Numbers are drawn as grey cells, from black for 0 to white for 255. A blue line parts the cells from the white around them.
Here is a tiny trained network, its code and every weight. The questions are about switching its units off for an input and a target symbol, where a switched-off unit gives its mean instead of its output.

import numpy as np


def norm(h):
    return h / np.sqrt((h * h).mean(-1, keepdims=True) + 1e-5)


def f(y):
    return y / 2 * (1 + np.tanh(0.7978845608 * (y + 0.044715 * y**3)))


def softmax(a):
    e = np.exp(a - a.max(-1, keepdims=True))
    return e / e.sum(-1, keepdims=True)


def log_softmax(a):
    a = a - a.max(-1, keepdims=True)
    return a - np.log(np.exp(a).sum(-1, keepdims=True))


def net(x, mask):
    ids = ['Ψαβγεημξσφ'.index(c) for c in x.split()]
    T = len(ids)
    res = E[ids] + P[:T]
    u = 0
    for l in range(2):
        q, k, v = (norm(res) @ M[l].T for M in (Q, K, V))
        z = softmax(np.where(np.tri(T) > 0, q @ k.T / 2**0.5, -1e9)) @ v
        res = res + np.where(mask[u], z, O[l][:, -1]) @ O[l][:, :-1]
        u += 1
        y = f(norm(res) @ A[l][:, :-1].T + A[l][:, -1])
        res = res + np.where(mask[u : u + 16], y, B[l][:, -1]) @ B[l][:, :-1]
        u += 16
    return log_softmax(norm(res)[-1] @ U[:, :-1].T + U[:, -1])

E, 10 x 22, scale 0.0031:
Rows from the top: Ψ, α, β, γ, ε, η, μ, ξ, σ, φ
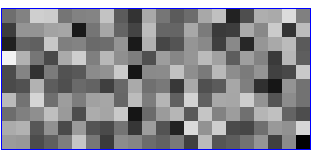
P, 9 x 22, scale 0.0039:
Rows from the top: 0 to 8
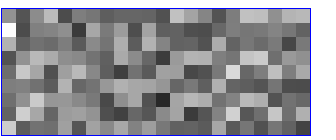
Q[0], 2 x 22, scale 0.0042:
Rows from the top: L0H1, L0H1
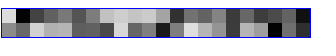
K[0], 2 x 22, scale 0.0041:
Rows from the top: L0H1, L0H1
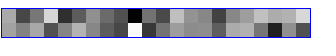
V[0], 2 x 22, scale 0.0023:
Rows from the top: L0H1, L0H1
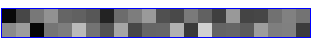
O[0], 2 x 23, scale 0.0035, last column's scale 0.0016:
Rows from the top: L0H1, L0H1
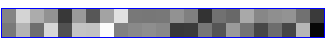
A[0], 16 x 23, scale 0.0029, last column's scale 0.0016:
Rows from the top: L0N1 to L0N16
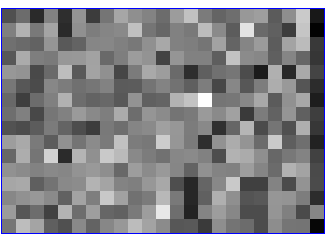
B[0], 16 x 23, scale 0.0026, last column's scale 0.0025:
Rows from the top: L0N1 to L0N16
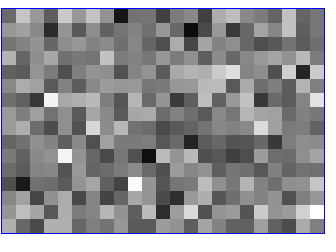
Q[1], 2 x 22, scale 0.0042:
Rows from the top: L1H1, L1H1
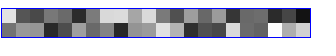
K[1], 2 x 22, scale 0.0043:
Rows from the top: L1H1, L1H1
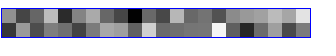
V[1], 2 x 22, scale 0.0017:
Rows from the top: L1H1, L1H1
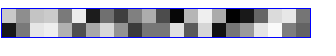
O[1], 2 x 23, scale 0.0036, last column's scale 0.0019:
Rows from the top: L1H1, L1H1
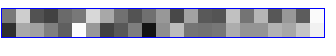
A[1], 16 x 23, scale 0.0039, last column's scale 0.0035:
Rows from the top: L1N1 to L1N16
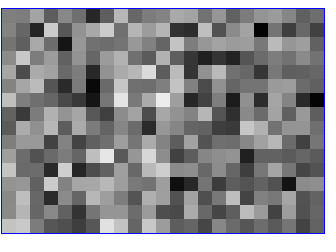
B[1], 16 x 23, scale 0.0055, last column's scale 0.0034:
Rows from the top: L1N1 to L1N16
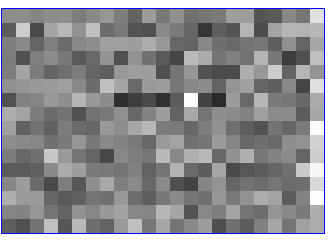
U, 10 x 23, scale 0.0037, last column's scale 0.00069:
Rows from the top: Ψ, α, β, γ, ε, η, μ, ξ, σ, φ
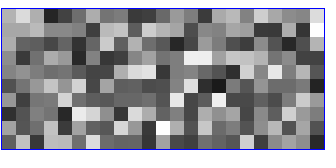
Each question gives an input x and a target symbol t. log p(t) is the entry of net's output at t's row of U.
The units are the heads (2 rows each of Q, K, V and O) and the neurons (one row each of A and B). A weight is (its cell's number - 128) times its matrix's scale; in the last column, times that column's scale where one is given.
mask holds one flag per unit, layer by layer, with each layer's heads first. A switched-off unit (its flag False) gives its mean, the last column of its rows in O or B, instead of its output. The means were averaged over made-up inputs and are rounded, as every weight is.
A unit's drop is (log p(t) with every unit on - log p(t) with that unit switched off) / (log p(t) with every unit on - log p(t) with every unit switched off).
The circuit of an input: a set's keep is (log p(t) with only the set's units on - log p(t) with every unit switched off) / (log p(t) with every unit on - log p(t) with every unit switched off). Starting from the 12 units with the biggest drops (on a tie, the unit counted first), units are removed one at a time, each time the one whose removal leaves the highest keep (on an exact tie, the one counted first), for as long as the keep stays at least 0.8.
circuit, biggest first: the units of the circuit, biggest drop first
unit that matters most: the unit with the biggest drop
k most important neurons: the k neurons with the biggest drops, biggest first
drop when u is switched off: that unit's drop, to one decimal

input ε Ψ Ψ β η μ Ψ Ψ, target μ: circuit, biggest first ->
L1H1, L1N12
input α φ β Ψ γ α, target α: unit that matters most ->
L1H1
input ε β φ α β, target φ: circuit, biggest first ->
L0H1, L1N2, L1H1
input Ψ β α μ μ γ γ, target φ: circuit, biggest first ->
L0N7, L0H1, L1N2
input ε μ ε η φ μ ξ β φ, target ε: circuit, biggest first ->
L1H1, L1N5
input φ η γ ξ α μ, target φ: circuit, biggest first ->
L0H1, L1N2
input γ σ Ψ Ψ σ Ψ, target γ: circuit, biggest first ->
L0H1, L1N11
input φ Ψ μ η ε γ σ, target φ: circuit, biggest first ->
L0H1, L0N7, L1N2
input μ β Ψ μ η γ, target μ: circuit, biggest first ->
L0H1, L1N12
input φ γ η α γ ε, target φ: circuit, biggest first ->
L0H1, L1N2
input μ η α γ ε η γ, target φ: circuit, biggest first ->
L0H1, L0N7, L1N2
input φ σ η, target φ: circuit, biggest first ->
L0H1, L1N2
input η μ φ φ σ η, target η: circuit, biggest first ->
L0H1, L1N7
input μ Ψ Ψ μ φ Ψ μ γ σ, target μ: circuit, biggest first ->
L0H1, L1N12
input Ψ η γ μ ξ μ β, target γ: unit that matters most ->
L0N7
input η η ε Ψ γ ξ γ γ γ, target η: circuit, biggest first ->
L1N7, L0H1
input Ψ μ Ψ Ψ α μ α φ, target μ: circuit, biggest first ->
L1H1, L1N12
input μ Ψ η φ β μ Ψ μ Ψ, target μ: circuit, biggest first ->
L0H1, L1N12
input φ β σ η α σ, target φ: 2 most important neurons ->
L1N2, L0N13
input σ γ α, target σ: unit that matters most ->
L1N16
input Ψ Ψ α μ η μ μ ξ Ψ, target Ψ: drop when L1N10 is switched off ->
0.0
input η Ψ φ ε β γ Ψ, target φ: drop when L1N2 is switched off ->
0.3
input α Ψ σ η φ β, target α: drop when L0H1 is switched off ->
0.1
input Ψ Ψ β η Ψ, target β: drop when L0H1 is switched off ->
1.1
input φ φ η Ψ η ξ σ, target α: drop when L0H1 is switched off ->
1.0
